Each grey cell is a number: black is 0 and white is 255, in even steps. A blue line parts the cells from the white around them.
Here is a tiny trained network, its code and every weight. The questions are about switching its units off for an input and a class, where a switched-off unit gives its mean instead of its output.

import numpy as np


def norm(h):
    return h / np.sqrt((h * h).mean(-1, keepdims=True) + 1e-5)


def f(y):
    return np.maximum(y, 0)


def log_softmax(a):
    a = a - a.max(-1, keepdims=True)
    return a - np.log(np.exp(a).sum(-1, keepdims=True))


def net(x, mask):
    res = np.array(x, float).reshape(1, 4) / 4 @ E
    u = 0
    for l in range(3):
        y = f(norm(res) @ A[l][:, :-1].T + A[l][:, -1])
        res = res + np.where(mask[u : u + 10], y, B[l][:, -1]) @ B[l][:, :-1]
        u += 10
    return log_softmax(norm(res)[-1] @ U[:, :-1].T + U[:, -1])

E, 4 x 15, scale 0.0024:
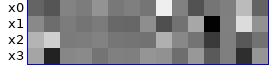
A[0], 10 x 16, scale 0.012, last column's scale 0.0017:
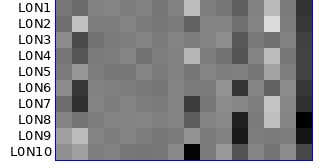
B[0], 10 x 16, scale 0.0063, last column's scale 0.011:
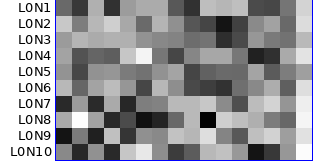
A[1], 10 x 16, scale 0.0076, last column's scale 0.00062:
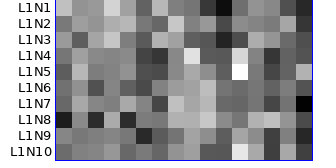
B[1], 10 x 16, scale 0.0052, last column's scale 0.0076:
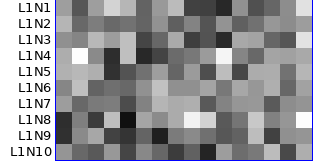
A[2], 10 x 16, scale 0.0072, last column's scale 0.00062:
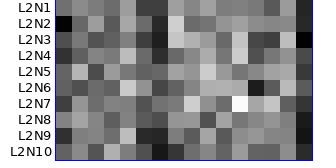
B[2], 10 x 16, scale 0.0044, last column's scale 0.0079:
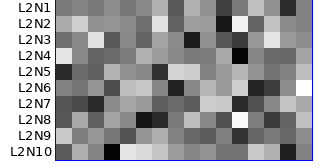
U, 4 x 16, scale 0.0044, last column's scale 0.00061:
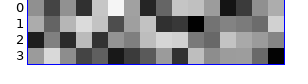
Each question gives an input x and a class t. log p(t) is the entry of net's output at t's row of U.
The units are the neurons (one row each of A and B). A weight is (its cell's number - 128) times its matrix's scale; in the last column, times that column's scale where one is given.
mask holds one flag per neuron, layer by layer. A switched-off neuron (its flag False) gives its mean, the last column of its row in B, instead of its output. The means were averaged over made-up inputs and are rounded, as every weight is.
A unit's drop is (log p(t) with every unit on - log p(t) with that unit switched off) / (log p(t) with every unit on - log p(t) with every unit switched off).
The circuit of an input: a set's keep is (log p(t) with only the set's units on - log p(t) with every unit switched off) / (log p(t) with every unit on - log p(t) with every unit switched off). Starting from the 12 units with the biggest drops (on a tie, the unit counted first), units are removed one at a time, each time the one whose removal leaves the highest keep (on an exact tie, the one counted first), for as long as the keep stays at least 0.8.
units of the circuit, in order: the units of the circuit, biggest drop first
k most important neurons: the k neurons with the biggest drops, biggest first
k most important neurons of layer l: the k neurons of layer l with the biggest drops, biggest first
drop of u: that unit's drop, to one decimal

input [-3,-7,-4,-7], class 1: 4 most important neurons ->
[L0N10 L0N7 L0N9 L0N8]
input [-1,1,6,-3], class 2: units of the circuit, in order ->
[L0N9]
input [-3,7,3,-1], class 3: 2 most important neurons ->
[L0N8 L0N10]
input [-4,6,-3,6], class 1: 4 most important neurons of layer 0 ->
[L0N6 L0N3 L0N4 L0N1]
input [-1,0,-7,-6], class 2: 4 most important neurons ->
[L0N7 L1N8 L0N6 L0N3]
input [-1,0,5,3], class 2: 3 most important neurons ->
[L0N9 L0N2 L1N8]
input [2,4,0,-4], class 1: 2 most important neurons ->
[L0N2 L0N5]
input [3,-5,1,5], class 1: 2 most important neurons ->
[L0N10 L0N8]
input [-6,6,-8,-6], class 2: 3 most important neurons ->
[L0N7 L0N4 L0N6]
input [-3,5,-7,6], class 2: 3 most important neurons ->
[L0N7 L0N2 L1N8]
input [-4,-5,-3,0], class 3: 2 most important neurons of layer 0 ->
[L0N10 L0N4]
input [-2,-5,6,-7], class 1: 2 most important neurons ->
[L0N7 L0N8]
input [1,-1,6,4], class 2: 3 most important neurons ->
[L0N9 L0N2 L1N8]
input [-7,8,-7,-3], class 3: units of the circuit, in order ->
[L0N8]
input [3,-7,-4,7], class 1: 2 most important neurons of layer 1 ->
[L1N1 L1N3]
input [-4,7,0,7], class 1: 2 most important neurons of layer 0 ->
[L0N6 L0N3]
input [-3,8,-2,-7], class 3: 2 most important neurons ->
[L0N8 L0N6]
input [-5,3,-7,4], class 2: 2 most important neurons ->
[L0N7 L0N4]
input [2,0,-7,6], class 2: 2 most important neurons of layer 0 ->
[L0N7 L0N2]
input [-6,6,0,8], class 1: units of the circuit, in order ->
[L0N6]
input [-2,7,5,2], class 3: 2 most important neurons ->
[L0N8 L0N7]
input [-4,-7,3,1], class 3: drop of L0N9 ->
0.9
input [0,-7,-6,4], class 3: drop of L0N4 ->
0.9
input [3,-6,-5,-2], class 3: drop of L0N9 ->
0.9
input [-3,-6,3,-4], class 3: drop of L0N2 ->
0.9
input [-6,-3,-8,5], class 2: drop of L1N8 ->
0.0
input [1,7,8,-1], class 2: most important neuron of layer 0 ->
[L0N9]
